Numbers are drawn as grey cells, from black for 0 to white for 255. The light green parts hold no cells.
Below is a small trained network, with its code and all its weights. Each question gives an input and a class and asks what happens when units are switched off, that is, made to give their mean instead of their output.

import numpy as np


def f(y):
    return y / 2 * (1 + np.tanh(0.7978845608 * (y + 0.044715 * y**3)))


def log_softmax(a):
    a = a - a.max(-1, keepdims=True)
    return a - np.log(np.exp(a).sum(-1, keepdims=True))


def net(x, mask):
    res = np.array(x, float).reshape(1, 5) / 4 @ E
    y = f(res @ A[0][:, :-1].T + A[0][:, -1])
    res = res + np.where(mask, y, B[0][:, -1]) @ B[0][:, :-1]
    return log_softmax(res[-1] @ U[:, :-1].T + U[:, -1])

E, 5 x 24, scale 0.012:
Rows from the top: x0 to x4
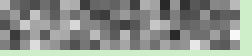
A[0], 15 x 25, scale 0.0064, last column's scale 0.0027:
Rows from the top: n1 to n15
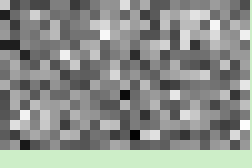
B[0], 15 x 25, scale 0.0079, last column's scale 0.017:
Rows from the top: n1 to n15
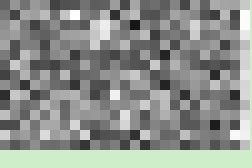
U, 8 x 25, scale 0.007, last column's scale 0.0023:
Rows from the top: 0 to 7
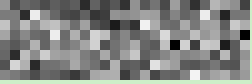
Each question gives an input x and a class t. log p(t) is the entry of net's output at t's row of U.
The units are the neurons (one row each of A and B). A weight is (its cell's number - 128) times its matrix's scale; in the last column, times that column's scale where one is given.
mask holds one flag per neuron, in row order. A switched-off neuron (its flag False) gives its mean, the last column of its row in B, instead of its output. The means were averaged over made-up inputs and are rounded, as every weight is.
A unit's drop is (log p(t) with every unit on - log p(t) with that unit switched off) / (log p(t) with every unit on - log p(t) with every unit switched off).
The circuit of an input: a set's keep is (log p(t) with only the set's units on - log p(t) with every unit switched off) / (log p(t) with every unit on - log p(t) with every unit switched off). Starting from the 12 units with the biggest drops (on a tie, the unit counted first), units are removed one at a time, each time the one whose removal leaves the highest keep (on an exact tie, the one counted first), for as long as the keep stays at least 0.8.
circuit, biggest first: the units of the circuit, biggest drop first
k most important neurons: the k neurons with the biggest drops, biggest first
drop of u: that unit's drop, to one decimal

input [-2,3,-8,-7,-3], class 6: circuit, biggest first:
n7
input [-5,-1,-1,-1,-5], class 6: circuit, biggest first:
n2, n8
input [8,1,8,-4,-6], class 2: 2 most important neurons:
n14, n6
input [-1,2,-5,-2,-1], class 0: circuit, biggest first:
n3, n2, n15, n11
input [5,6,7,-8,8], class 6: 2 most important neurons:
n10, n7
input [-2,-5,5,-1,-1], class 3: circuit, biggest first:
n8, n12
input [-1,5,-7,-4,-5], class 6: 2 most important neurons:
n7, n6
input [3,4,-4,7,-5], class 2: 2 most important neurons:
n14, n6
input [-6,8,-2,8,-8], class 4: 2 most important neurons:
n5, n14
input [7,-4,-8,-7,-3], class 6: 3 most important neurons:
n7, n10, n6
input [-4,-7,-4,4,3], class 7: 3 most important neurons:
n3, n4, n1
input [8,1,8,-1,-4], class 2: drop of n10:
0.0
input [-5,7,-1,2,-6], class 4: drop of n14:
0.1
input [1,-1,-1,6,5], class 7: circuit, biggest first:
n3
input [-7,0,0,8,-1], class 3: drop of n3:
0.1
